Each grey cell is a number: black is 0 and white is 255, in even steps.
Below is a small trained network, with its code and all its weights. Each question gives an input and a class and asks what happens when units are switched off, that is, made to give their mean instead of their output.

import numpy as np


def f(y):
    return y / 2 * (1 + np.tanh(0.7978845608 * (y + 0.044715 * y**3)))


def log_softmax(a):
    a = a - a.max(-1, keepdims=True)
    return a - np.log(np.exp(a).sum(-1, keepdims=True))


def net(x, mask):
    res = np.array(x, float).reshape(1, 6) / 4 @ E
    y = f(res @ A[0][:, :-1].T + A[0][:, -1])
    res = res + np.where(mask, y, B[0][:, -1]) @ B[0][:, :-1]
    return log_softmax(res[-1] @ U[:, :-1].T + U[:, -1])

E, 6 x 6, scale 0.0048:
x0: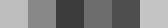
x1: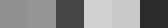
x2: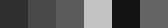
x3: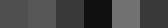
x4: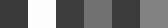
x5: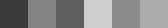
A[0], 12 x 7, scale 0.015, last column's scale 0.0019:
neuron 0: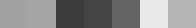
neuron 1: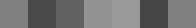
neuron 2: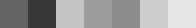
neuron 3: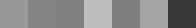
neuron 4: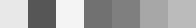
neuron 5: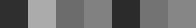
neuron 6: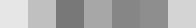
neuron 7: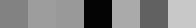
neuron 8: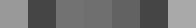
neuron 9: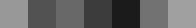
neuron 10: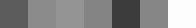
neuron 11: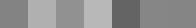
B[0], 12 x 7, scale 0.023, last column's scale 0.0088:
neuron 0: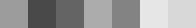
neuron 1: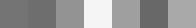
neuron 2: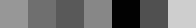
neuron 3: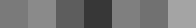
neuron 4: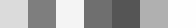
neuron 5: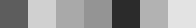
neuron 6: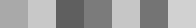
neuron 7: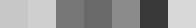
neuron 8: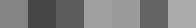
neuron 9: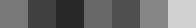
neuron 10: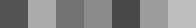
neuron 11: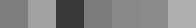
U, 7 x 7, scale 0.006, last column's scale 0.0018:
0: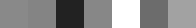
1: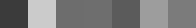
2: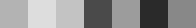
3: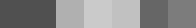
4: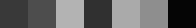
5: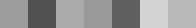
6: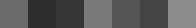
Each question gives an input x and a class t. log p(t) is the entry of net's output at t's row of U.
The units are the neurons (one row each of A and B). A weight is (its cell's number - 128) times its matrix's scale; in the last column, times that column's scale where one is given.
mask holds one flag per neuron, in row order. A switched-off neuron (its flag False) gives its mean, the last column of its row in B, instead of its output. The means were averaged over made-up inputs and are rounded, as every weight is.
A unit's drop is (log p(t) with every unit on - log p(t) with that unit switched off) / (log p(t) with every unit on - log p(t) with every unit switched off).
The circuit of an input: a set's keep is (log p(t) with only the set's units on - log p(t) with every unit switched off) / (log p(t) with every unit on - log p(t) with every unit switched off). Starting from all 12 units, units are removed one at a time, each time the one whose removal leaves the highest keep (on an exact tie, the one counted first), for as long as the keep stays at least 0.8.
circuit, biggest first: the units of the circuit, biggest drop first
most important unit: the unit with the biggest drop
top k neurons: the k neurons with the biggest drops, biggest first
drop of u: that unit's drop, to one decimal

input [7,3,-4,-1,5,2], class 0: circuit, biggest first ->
neuron 4; neuron 6
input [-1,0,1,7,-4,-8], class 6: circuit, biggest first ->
neuron 9
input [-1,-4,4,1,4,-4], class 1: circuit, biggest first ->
neuron 5; neuron 4
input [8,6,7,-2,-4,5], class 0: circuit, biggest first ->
neuron 4; neuron 5
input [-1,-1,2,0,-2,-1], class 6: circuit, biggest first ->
neuron 5; neuron 4
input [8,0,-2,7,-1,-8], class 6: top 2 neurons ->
neuron 9; neuron 6
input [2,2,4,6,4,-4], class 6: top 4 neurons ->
neuron 9; neuron 8; neuron 4; neuron 6
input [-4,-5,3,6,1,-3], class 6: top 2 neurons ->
neuron 9; neuron 8
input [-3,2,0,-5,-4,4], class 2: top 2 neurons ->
neuron 0; neuron 9
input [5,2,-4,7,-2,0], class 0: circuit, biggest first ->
neuron 2; neuron 4
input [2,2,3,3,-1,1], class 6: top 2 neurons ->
neuron 4; neuron 6
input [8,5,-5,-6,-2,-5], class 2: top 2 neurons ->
neuron 6; neuron 4
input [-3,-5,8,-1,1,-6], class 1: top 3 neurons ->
neuron 5; neuron 10; neuron 0
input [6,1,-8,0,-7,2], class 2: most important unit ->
neuron 6
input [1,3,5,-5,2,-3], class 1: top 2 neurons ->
neuron 4; neuron 7
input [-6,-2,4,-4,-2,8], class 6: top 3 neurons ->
neuron 2; neuron 4; neuron 6
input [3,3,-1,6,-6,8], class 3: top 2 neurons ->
neuron 1; neuron 9
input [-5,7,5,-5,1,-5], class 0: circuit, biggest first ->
neuron 4; neuron 2
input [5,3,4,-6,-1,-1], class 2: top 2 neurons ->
neuron 9; neuron 0
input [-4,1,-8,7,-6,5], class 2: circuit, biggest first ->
neuron 7
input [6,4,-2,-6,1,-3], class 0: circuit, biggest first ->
neuron 6; neuron 5
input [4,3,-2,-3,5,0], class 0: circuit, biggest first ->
neuron 4; neuron 6
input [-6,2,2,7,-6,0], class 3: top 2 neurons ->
neuron 1; neuron 6
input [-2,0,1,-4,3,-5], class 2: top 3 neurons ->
neuron 0; neuron 9; neuron 5
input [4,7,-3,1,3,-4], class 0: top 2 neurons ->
neuron 4; neuron 5
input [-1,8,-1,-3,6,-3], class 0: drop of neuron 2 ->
0.1
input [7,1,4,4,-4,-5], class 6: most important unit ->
neuron 9
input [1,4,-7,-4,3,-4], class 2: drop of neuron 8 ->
0.0
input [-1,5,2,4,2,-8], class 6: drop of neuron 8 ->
0.2
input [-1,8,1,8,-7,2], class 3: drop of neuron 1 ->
0.3
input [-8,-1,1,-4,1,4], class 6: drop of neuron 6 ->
0.3
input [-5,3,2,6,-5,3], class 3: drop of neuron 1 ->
0.2
